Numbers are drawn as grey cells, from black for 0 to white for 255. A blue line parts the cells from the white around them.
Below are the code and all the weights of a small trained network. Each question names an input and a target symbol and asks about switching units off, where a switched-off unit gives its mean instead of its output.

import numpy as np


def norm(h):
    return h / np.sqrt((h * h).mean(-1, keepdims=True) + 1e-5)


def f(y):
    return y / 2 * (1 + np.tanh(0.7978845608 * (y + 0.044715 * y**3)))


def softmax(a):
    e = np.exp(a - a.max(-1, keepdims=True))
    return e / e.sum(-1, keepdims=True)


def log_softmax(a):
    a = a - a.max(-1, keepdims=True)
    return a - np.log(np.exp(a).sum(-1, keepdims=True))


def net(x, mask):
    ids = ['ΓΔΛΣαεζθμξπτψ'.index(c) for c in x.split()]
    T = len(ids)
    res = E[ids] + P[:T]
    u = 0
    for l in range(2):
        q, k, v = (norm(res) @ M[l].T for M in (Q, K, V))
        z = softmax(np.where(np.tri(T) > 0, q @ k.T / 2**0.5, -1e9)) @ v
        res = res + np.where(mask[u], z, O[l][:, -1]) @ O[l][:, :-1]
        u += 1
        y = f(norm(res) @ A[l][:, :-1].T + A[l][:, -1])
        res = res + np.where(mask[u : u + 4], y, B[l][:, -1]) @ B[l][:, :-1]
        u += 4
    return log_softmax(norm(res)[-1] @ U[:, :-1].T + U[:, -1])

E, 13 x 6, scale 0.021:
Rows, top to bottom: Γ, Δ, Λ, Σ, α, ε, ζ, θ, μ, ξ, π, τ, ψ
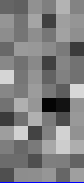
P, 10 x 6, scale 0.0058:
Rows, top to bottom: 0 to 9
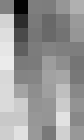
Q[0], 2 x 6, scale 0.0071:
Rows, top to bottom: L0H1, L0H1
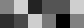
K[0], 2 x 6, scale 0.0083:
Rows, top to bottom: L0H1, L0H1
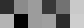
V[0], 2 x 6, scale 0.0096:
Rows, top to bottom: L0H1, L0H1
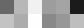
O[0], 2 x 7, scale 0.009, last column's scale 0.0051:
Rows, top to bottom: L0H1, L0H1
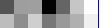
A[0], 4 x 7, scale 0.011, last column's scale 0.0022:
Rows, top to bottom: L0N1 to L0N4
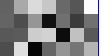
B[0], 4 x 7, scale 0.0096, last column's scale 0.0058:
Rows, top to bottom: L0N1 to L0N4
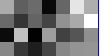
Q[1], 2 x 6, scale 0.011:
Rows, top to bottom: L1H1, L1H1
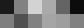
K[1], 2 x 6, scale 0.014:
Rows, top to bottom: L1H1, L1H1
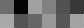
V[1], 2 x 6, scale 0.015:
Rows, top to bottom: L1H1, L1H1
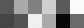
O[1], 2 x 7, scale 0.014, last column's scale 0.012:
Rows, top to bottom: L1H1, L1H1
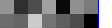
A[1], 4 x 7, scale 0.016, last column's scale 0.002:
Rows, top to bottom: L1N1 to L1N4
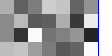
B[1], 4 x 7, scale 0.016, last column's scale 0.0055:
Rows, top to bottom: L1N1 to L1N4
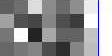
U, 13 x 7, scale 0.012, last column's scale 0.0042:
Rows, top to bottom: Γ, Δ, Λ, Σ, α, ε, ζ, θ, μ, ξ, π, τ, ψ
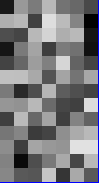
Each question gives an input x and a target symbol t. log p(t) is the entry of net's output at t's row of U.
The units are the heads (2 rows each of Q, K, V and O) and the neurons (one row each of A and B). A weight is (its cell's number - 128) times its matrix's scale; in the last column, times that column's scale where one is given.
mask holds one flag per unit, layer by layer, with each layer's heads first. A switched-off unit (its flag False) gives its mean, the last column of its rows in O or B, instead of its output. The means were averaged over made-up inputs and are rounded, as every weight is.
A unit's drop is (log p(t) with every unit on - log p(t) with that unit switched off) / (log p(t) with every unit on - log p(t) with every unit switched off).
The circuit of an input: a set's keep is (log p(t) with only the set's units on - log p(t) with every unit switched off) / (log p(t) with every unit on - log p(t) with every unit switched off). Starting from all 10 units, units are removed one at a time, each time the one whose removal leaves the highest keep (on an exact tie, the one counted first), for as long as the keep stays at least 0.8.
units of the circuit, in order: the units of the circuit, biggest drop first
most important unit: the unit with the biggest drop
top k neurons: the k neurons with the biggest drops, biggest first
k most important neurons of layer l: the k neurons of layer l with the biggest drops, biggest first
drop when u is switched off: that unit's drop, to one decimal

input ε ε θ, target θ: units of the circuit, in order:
[L1H1 L0H1]
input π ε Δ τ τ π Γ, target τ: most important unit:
L0H1
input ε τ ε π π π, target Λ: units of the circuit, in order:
[L1N1 L0H1]
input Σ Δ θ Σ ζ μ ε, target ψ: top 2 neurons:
[L0N3 L0N2]
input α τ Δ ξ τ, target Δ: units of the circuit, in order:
[L1H1 L0H1]
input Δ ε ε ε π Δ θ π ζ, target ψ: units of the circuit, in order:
[L1H1 L0N3]
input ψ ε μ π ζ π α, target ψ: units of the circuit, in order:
[L1H1 L0N3]
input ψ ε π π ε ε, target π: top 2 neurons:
[L1N1 L1N2]
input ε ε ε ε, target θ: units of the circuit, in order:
[L0H1 L0N2 L1N4 L1N1]
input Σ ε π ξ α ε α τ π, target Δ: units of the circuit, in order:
[L0H1 L0N2]
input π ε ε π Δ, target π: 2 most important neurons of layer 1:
[L1N1 L1N3]
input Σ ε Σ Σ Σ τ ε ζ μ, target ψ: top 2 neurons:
[L0N1 L0N2]
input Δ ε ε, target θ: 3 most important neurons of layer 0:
[L0N2 L0N1 L0N4]
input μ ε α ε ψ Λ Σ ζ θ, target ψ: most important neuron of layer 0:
[L0N3]
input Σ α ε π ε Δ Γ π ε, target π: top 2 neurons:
[L1N3 L1N2]
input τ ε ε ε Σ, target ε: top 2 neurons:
[L0N3 L0N4]
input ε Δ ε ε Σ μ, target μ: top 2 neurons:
[L0N3 L0N2]
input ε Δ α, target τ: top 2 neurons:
[L1N2 L0N1]
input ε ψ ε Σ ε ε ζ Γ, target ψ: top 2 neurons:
[L0N3 L0N2]
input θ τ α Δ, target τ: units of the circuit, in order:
[L0H1]
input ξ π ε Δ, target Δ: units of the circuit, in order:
[L1H1 L0H1]
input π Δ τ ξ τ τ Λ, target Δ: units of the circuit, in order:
[L0H1 L0N2]
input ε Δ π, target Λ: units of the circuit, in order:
[L0H1 L1N1]
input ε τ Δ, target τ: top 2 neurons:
[L1N2 L1N3]
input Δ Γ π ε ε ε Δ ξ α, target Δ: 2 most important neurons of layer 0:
[L0N4 L0N1]
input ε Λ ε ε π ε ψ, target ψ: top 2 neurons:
[L0N1 L0N3]
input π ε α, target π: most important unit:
L0N2
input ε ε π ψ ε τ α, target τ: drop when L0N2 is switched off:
-0.1
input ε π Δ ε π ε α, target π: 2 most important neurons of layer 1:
[L1N3 L1N1]
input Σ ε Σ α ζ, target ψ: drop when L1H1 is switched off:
0.7
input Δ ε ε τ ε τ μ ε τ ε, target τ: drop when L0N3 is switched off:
-0.1
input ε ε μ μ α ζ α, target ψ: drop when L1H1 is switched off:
1.1
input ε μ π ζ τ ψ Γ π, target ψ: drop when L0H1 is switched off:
0.2
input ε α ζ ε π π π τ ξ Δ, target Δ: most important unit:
L1H1
